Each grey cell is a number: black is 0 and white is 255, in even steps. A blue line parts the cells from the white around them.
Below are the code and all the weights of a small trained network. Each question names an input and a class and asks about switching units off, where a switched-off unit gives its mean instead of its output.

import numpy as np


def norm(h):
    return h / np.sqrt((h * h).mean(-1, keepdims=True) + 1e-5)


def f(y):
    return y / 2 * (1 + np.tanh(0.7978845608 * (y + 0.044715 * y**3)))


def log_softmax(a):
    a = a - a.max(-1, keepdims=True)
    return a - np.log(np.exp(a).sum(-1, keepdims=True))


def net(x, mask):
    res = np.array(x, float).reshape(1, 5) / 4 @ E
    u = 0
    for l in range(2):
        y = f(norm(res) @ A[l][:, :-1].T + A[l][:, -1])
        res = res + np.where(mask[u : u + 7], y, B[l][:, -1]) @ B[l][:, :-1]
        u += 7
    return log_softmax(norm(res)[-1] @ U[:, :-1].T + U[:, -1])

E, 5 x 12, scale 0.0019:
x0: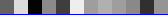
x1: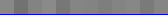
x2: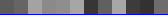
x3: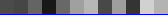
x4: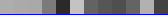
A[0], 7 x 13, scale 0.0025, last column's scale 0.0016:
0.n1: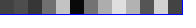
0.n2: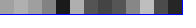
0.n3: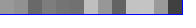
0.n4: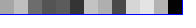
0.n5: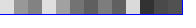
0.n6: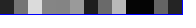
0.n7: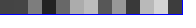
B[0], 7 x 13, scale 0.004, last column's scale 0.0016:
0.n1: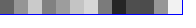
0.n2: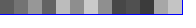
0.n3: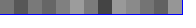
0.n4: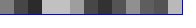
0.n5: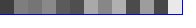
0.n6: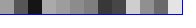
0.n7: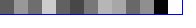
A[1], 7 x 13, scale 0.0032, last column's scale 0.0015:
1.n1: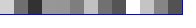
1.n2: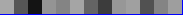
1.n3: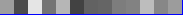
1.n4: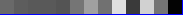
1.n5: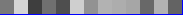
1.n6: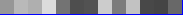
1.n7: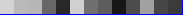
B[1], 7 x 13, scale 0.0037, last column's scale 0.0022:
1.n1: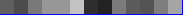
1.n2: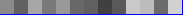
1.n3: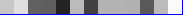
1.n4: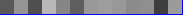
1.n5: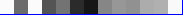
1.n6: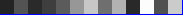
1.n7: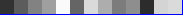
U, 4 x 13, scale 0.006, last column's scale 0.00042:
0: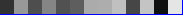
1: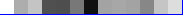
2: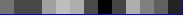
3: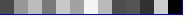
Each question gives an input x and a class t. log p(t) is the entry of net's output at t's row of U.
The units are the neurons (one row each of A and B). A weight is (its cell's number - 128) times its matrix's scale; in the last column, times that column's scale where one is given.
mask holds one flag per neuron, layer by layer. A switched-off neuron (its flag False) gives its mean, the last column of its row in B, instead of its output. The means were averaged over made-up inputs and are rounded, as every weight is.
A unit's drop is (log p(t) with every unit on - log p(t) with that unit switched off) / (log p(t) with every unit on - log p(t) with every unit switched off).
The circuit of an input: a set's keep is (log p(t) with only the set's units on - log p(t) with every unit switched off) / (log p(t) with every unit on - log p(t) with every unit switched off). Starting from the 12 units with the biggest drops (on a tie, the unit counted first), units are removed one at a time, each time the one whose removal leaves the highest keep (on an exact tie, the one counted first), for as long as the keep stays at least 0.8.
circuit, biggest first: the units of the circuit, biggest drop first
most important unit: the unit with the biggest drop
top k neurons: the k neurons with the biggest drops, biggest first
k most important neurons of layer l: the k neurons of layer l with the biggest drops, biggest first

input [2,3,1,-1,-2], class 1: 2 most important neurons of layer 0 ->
(0.n7, 0.n2)
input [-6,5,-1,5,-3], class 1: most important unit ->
1.n3
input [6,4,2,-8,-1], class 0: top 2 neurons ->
(1.n6, 0.n5)
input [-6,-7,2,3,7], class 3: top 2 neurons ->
(1.n7, 1.n5)
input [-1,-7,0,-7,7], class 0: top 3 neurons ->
(1.n6, 0.n5, 0.n1)
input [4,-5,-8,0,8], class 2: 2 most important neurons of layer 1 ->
(1.n1, 1.n2)
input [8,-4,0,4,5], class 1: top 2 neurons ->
(1.n5, 0.n1)
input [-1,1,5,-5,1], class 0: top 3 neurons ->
(0.n5, 1.n6, 0.n4)
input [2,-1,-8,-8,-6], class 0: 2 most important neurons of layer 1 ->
(1.n6, 1.n7)
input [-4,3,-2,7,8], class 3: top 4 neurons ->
(1.n7, 0.n2, 0.n5, 1.n6)
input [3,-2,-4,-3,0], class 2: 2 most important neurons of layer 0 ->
(0.n4, 0.n7)
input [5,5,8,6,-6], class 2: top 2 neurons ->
(0.n6, 0.n5)
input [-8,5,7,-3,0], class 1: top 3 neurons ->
(1.n3, 0.n4, 0.n7)
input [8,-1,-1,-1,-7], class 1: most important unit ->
1.n5
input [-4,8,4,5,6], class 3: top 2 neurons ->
(1.n7, 0.n5)
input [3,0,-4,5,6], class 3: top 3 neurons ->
(1.n7, 0.n2, 0.n5)
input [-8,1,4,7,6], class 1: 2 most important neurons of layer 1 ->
(1.n3, 1.n6)
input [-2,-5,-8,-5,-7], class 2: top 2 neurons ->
(0.n4, 1.n1)
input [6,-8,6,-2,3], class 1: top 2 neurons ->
(1.n5, 0.n4)
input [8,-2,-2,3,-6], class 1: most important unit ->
1.n5
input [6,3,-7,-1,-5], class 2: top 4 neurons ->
(0.n4, 1.n1, 1.n3, 0.n3)
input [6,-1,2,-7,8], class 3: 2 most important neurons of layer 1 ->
(1.n7, 1.n4)
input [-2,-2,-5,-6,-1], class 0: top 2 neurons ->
(0.n5, 0.n6)
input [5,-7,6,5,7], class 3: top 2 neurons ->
(1.n7, 0.n4)
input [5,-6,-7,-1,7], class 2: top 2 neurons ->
(0.n4, 0.n1)
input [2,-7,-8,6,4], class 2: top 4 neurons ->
(0.n4, 0.n5, 1.n1, 1.n6)
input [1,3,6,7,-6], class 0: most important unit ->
0.n7
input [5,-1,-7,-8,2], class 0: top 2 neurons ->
(1.n6, 0.n5)
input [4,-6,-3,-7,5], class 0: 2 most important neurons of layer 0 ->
(0.n1, 0.n5)
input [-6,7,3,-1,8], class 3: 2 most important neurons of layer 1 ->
(1.n7, 1.n5)
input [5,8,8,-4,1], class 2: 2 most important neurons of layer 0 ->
(0.n6, 0.n7)
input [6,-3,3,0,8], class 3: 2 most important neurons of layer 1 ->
(1.n7, 1.n3)
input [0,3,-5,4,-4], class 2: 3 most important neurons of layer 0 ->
(0.n4, 0.n5, 0.n2)
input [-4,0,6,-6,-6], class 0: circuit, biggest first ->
(1.n6)
